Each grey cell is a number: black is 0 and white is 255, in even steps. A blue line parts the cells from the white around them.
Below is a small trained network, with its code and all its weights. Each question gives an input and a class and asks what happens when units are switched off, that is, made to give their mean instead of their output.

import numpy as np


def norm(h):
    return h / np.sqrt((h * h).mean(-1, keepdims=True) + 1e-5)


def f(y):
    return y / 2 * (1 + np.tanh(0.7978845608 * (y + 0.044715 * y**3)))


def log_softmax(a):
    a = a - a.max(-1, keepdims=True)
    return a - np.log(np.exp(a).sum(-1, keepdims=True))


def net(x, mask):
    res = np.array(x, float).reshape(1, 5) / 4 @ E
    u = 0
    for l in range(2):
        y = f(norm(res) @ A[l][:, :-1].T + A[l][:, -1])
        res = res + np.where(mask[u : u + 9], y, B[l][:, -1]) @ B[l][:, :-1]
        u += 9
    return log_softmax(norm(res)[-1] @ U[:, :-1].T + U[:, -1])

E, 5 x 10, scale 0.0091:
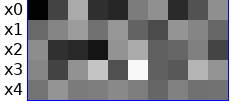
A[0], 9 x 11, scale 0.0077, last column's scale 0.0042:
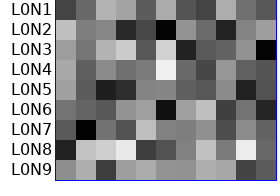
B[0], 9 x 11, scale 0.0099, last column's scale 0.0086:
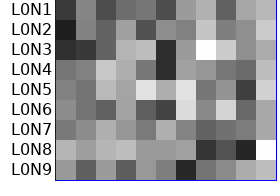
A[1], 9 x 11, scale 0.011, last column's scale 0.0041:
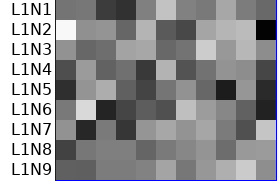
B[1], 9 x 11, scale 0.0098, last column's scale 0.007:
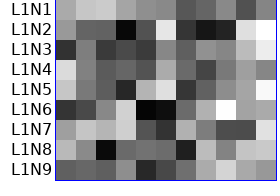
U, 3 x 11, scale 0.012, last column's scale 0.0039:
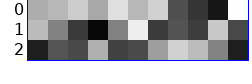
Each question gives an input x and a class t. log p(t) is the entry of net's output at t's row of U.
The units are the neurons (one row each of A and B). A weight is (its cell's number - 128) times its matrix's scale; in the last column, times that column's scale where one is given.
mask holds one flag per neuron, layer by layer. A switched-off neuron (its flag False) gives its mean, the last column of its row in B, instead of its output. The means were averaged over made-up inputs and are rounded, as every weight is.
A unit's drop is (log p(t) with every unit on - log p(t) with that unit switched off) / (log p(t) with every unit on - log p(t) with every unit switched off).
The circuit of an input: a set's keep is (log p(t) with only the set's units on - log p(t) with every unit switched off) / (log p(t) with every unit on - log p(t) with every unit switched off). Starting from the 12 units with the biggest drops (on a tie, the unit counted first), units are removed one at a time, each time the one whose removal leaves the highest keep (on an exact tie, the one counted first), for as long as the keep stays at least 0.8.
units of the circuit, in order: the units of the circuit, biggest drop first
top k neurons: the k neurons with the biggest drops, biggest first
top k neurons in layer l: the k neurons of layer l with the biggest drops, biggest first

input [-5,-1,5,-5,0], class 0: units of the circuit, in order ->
L0N5
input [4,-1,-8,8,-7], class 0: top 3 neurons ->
L0N8, L0N2, L1N3
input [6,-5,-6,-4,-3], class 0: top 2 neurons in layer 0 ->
L0N8, L0N1
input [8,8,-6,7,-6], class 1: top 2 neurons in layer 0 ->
L0N1, L0N5
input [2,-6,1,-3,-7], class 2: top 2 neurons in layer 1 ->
L1N6, L1N2
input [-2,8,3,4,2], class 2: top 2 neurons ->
L0N8, L0N3
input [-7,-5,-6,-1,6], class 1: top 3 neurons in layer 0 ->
L0N9, L0N5, L0N4
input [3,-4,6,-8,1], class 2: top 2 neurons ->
L0N2, L1N6
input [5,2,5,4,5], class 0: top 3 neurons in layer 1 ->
L1N2, L1N7, L1N3
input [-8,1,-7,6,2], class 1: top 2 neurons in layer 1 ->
L1N2, L1N3
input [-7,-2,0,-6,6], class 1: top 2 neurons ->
L1N2, L0N9
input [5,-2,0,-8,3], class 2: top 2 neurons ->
L1N6, L0N6
